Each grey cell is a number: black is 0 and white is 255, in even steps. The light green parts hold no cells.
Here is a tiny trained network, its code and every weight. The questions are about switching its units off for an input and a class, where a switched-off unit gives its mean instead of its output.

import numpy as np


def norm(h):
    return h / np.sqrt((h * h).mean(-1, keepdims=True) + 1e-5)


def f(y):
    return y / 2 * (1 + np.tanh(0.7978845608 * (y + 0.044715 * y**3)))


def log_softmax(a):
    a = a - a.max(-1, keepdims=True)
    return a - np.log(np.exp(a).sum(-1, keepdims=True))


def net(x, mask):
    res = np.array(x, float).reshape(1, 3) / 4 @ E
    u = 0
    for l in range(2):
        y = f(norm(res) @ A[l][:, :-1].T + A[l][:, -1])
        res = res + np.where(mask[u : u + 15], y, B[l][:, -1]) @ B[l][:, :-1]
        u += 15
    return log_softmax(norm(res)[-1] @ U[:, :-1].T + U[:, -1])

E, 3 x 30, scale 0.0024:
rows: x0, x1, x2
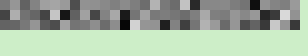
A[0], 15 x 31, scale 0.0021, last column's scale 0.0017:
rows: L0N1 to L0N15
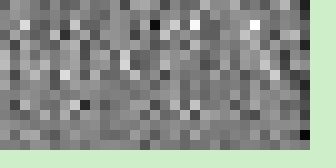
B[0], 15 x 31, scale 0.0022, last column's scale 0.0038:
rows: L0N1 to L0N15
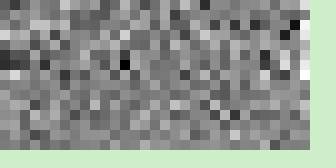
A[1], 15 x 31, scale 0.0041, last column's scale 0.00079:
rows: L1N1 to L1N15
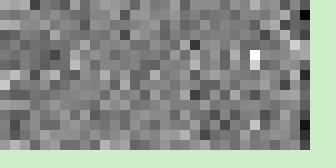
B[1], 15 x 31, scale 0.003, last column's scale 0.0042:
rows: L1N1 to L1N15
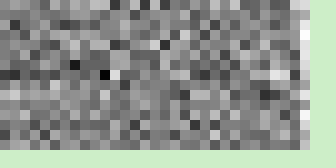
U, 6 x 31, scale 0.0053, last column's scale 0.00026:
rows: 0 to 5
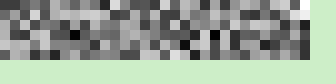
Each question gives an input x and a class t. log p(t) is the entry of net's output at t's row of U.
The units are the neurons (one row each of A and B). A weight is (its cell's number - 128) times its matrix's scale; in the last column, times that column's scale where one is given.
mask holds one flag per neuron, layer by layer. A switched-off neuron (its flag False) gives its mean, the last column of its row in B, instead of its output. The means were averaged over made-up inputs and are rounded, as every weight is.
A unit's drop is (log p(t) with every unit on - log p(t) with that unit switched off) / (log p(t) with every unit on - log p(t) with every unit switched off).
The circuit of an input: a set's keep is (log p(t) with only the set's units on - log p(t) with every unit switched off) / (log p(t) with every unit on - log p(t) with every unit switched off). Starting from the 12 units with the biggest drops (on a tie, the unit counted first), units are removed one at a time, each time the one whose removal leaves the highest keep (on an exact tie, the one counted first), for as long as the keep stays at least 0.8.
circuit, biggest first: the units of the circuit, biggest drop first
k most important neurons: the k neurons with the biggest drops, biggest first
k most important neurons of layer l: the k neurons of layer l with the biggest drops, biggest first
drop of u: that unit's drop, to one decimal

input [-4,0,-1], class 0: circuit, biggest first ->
(L0N8)
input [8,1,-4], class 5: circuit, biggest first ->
(L1N8 L1N5)
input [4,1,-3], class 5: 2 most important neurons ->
(L0N4 L1N8)
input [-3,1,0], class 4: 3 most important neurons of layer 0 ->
(L0N3 L0N7 L0N6)
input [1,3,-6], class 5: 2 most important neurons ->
(L1N8 L1N10)
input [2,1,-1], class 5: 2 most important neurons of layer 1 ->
(L1N8 L1N15)
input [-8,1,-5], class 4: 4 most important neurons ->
(L0N4 L0N3 L0N1 L1N8)
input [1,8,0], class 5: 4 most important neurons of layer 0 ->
(L0N4 L0N7 L0N3 L0N6)
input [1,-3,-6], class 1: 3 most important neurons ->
(L1N10 L1N5 L1N8)
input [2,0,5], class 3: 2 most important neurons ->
(L0N8 L0N7)
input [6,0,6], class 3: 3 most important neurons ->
(L0N7 L0N8 L0N6)
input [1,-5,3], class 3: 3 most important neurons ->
(L1N3 L0N12 L1N12)
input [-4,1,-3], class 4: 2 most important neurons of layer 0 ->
(L0N4 L0N3)
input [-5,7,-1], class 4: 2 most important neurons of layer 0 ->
(L0N4 L0N7)
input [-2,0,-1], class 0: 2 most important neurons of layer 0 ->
(L0N8 L0N7)
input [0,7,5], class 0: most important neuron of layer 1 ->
(L1N1)
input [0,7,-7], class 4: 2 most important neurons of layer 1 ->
(L1N13 L1N5)
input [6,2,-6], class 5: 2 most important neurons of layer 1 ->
(L1N8 L1N5)
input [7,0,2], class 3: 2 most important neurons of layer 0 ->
(L0N7 L0N6)
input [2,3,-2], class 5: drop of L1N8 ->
0.7
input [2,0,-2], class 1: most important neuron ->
(L0N7)
